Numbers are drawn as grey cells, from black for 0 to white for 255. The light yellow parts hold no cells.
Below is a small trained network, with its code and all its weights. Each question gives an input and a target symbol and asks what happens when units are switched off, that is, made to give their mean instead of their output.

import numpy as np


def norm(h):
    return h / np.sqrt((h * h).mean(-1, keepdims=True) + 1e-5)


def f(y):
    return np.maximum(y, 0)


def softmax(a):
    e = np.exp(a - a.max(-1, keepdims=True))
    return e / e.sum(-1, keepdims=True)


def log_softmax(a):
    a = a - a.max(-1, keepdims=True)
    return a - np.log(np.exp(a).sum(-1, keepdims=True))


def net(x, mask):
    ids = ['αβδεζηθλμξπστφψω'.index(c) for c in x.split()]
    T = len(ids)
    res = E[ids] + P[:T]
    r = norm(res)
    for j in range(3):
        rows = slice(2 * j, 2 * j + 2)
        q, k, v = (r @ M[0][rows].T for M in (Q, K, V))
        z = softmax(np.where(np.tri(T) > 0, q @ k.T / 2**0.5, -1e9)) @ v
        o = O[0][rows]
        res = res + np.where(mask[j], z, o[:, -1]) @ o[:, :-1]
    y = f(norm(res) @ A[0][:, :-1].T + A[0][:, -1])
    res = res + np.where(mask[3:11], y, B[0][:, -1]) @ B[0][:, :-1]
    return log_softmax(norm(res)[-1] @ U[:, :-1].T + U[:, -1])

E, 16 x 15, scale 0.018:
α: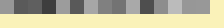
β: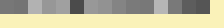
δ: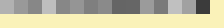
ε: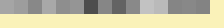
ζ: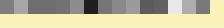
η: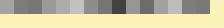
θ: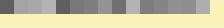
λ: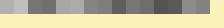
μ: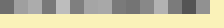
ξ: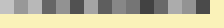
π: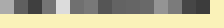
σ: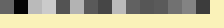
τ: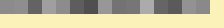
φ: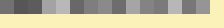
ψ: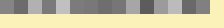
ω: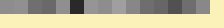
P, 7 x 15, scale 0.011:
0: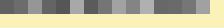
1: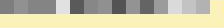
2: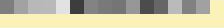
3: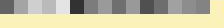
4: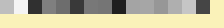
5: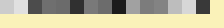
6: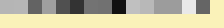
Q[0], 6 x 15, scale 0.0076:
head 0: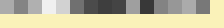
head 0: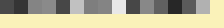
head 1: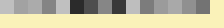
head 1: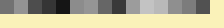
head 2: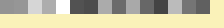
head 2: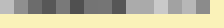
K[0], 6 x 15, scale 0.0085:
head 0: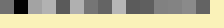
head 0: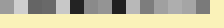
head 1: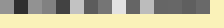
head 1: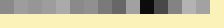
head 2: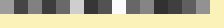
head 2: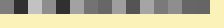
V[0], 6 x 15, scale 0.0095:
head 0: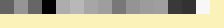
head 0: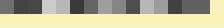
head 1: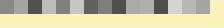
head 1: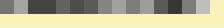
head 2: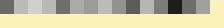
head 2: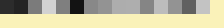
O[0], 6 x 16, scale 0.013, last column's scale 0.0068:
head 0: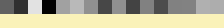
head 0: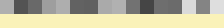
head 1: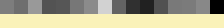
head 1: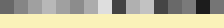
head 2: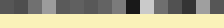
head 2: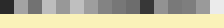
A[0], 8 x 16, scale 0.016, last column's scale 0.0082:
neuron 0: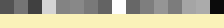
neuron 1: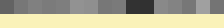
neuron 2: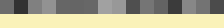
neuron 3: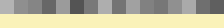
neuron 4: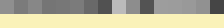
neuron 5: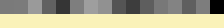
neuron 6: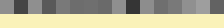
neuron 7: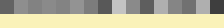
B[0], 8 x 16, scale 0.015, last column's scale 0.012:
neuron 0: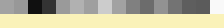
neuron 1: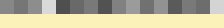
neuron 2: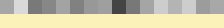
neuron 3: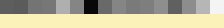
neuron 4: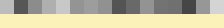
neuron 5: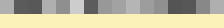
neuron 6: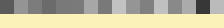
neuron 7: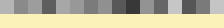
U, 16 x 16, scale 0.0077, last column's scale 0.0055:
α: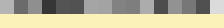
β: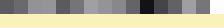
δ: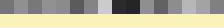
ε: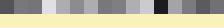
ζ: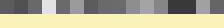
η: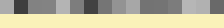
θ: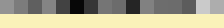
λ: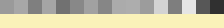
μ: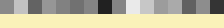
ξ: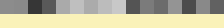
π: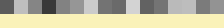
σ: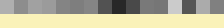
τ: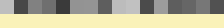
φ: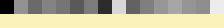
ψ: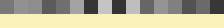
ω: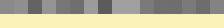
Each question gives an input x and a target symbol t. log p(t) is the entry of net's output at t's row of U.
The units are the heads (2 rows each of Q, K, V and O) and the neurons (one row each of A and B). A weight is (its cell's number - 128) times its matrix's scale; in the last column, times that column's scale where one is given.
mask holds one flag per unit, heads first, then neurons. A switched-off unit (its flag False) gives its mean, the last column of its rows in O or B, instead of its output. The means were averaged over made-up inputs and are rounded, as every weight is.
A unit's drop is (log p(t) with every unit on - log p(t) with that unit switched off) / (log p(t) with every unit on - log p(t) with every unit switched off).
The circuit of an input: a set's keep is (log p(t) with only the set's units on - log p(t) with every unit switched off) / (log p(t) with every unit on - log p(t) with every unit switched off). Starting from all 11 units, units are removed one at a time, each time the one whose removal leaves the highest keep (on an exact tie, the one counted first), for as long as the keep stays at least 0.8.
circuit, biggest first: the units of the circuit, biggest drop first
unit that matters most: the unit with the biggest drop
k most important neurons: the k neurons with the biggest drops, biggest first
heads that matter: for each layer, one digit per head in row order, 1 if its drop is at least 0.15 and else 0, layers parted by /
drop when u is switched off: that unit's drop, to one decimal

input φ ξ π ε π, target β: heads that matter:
011
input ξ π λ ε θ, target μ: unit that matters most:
head 0
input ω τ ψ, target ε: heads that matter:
010
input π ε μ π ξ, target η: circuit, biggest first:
neuron 3; head 0
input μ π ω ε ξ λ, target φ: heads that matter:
101
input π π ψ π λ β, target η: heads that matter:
001
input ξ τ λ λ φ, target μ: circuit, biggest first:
head 0; head 1
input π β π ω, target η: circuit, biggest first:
head 2; neuron 3
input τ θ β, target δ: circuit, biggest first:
head 1; neuron 2; head 2
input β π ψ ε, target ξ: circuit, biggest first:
neuron 0; head 2
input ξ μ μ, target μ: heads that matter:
100
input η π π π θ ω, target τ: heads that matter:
110
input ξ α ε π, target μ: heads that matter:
100
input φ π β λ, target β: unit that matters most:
head 1
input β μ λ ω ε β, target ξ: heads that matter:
011
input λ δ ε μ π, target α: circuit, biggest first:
head 2; head 1
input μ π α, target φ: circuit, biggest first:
head 2; neuron 6
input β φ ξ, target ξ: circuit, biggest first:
neuron 0; head 2
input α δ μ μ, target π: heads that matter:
101
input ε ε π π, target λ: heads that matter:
011
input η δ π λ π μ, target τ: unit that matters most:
head 1
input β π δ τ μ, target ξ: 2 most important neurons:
neuron 0; neuron 7
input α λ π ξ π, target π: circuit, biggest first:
head 2; head 0
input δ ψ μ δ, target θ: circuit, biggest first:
head 1; head 2
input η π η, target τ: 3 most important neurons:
neuron 5; neuron 6; neuron 1
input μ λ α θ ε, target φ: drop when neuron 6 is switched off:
0.3
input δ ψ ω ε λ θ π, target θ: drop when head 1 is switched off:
0.3
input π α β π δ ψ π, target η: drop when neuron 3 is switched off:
0.1
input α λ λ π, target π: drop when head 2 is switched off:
0.5
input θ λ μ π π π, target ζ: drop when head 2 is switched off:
0.1
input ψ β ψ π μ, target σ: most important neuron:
neuron 7
